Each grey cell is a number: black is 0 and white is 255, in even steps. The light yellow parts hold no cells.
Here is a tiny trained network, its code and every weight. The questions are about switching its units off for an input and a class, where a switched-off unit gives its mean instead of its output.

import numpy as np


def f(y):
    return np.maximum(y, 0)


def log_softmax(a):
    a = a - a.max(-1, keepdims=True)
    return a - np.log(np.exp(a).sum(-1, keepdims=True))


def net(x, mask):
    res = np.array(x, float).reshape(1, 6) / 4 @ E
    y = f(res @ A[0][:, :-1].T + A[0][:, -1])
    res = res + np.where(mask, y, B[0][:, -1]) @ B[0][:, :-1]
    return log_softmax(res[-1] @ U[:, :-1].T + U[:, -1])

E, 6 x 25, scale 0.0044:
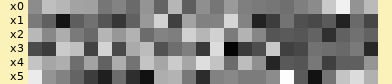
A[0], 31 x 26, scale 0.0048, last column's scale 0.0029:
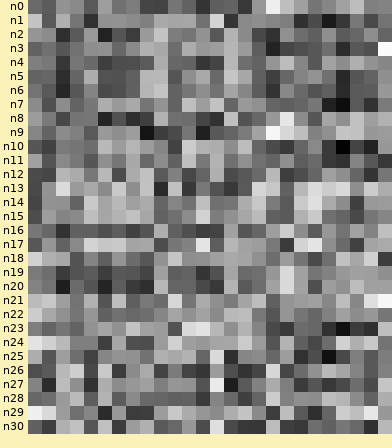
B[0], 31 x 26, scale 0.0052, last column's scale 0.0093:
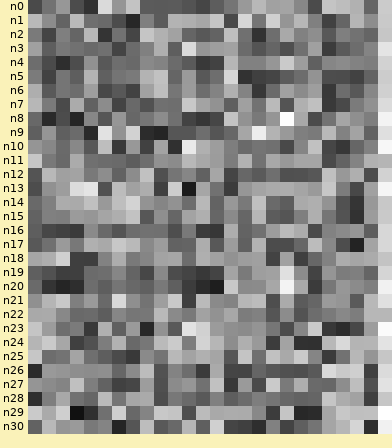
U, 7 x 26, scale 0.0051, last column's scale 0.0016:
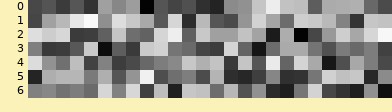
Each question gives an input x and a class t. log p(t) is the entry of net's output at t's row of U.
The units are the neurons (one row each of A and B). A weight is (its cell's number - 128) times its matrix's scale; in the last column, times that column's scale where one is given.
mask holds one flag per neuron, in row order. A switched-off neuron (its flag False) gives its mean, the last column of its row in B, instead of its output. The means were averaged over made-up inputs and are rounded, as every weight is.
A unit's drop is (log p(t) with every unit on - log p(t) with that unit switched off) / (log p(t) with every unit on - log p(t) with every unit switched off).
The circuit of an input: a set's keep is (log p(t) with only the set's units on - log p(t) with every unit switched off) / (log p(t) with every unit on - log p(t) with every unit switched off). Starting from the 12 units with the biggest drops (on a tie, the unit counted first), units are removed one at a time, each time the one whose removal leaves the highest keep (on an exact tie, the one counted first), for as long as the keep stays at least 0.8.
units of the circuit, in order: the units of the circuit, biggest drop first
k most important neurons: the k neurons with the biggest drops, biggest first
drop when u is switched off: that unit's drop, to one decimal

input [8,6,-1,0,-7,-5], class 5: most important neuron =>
(n26)
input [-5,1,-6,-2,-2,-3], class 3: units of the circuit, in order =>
(n9, n5)
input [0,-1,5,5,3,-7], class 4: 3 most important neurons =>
(n27, n1, n30)
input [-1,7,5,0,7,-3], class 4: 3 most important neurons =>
(n1, n25, n7)
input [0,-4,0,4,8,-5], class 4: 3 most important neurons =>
(n27, n1, n7)
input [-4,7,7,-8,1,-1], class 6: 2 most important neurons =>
(n23, n10)
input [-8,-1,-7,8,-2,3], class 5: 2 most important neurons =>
(n30, n26)
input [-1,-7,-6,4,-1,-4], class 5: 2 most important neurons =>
(n26, n12)
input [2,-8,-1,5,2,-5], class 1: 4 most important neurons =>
(n13, n14, n17, n15)
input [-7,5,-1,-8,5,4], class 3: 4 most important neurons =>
(n2, n5, n6, n20)
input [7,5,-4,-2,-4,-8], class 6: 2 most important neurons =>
(n5, n21)
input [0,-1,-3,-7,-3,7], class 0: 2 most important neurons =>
(n20, n19)
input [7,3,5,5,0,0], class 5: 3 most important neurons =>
(n30, n26, n12)
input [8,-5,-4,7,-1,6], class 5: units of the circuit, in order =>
(n26)
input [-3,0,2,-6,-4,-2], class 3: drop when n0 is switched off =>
0.2
